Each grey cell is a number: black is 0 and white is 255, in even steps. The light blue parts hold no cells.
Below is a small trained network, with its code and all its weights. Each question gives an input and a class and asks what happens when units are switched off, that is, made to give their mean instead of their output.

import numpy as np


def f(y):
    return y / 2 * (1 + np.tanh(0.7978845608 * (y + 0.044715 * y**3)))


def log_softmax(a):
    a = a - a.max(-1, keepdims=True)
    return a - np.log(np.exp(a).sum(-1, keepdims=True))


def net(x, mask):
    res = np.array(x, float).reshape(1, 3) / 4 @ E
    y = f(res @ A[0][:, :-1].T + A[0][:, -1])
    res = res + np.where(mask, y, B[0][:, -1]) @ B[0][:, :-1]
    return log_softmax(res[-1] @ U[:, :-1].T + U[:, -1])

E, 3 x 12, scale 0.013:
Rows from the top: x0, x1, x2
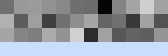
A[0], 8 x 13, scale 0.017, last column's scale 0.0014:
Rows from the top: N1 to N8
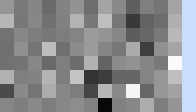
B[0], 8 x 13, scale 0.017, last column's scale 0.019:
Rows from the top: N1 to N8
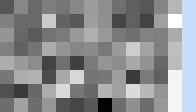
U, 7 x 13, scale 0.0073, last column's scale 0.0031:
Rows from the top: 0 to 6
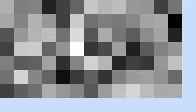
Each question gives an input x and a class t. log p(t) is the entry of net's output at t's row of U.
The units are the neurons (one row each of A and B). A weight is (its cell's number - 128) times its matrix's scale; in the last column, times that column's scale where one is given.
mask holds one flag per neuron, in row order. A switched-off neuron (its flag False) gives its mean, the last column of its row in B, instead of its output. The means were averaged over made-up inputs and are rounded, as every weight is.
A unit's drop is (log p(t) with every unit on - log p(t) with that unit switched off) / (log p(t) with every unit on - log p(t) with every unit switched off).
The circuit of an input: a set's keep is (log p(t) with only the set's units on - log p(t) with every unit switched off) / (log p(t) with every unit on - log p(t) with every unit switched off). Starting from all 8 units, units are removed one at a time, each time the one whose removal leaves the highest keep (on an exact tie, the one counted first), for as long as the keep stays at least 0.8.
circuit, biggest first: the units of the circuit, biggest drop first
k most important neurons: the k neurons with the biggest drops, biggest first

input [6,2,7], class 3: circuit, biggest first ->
N6
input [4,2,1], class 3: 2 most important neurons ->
N6, N2
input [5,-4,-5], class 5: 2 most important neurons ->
N8, N5
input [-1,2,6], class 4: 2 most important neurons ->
N2, N8
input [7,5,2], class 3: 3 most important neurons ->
N6, N2, N4
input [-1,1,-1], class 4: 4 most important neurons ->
N7, N6, N8, N5
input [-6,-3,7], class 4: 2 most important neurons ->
N2, N1
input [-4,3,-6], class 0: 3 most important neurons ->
N8, N2, N5
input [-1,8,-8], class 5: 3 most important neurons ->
N8, N7, N6
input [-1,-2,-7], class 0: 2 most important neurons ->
N8, N7
